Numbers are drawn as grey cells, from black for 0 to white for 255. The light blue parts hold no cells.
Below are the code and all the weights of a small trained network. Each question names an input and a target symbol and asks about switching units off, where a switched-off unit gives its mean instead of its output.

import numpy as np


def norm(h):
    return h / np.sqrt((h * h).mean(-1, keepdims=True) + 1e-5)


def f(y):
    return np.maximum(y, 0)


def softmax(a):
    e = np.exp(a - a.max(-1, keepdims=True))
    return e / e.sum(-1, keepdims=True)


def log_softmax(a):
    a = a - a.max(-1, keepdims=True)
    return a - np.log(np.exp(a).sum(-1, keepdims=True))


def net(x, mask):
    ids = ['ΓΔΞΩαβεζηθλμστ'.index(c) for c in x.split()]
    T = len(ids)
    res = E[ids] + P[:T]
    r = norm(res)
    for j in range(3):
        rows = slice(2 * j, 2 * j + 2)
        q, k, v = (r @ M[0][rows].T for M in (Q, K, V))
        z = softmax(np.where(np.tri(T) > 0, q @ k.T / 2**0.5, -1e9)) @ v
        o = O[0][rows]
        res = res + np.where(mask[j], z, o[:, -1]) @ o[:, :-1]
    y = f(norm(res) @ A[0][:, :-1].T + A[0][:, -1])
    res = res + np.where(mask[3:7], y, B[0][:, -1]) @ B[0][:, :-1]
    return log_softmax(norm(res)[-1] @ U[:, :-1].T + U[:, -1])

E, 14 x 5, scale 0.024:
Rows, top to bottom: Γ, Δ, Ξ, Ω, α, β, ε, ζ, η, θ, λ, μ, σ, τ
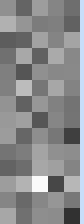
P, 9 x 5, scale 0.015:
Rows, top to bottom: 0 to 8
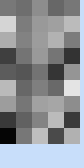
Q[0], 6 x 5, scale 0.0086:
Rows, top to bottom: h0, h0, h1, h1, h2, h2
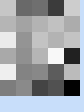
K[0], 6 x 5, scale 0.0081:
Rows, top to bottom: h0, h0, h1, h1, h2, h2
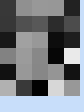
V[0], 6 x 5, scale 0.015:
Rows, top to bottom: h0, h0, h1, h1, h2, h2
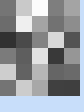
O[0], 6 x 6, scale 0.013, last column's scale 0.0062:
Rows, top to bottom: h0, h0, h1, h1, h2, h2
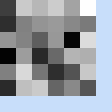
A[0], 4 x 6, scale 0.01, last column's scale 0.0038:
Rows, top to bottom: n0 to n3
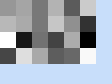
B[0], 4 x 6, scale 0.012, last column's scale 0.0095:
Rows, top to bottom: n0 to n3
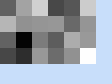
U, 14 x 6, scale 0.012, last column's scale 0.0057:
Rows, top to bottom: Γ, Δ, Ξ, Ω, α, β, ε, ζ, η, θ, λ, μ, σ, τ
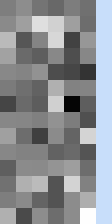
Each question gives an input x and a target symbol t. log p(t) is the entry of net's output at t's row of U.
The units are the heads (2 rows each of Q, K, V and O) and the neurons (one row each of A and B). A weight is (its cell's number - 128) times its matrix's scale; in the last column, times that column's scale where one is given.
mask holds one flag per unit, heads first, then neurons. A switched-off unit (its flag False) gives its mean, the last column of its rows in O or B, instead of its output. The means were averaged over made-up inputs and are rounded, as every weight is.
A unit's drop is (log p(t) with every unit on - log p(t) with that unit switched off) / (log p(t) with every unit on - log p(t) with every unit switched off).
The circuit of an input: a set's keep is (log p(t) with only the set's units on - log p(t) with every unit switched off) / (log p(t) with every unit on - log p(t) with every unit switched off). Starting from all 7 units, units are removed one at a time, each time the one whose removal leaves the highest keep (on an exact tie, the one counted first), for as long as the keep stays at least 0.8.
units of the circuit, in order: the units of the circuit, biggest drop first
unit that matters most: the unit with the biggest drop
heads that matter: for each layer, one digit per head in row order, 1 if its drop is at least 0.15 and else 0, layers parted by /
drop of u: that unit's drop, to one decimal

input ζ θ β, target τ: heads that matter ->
110
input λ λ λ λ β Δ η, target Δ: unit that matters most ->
h1
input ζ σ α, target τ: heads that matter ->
110
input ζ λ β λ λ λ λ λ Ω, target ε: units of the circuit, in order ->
(h2; h1)
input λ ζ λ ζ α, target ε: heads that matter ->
010
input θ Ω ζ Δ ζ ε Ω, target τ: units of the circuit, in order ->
(h0; h1)
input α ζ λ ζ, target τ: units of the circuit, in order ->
(h1; h0)
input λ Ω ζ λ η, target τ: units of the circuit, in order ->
(h1; n2)
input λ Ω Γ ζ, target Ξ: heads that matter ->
011
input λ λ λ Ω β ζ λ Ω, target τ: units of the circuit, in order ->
(h1; h0; h2)
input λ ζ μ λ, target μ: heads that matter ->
010
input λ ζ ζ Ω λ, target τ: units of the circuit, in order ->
(h1; h0)
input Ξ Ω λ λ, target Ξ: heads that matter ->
011
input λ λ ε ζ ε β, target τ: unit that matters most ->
h0
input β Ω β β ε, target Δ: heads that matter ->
110
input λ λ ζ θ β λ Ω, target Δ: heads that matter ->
010
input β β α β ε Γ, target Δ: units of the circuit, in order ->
(h2; h1)
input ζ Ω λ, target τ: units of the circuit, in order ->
(h0; h1)
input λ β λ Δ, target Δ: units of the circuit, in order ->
(h1; h0)
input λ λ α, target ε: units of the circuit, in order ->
(h1)
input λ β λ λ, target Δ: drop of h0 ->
0.1
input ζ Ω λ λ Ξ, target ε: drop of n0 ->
0.0
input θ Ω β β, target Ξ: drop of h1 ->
0.5
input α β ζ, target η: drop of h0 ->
0.5
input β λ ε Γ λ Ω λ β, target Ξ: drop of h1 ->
0.3
